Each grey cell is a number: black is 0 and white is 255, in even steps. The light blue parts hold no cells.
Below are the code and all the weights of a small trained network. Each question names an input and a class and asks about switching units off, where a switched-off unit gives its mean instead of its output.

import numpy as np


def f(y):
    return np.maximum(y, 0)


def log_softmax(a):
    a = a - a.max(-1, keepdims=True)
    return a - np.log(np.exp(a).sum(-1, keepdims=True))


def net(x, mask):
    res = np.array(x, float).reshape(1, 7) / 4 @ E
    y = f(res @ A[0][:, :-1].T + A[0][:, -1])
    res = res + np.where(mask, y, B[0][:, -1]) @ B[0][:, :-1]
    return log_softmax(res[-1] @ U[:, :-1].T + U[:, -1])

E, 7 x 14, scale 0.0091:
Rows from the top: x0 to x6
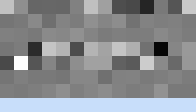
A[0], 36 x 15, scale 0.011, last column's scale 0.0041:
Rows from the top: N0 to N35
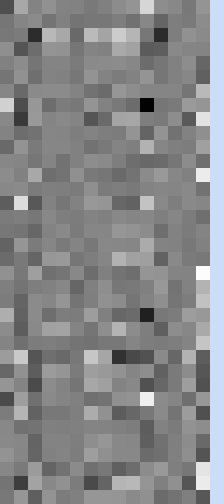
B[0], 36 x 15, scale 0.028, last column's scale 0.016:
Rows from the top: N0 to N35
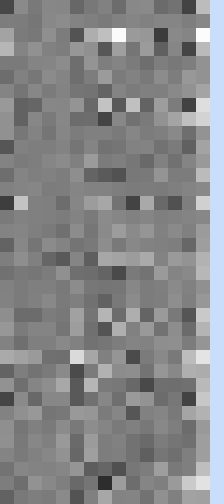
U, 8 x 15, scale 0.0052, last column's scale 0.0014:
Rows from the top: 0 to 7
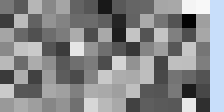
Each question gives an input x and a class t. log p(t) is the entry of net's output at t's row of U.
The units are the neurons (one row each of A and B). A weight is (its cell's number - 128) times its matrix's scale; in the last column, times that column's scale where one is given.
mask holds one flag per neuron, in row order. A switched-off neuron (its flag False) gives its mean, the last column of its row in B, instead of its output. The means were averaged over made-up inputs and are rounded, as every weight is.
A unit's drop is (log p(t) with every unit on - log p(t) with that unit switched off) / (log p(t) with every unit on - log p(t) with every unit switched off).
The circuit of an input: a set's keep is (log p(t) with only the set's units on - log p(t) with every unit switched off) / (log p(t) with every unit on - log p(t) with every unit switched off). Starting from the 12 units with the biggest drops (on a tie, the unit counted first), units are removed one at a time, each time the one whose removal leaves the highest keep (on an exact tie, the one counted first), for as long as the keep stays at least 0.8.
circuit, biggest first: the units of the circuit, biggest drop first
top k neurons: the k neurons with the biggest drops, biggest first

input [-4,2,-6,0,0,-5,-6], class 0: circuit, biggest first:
N2
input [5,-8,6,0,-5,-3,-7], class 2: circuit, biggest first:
N2, N7
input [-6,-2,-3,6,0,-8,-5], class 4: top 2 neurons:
N34, N14
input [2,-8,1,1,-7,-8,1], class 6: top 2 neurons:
N7, N3
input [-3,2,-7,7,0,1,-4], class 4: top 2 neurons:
N14, N7
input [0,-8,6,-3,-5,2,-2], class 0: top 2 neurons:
N8, N34
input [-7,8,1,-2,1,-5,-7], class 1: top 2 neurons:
N28, N0
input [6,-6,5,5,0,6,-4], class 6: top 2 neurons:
N7, N22
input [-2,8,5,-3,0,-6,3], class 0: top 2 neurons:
N14, N7
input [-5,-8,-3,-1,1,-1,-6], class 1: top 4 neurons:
N2, N28, N0, N25
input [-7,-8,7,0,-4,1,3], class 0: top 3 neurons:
N2, N8, N34
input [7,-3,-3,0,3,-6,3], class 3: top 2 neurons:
N2, N25
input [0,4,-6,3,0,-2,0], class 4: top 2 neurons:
N7, N14
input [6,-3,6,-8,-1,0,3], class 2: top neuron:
N7
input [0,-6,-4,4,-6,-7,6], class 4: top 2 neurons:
N34, N8
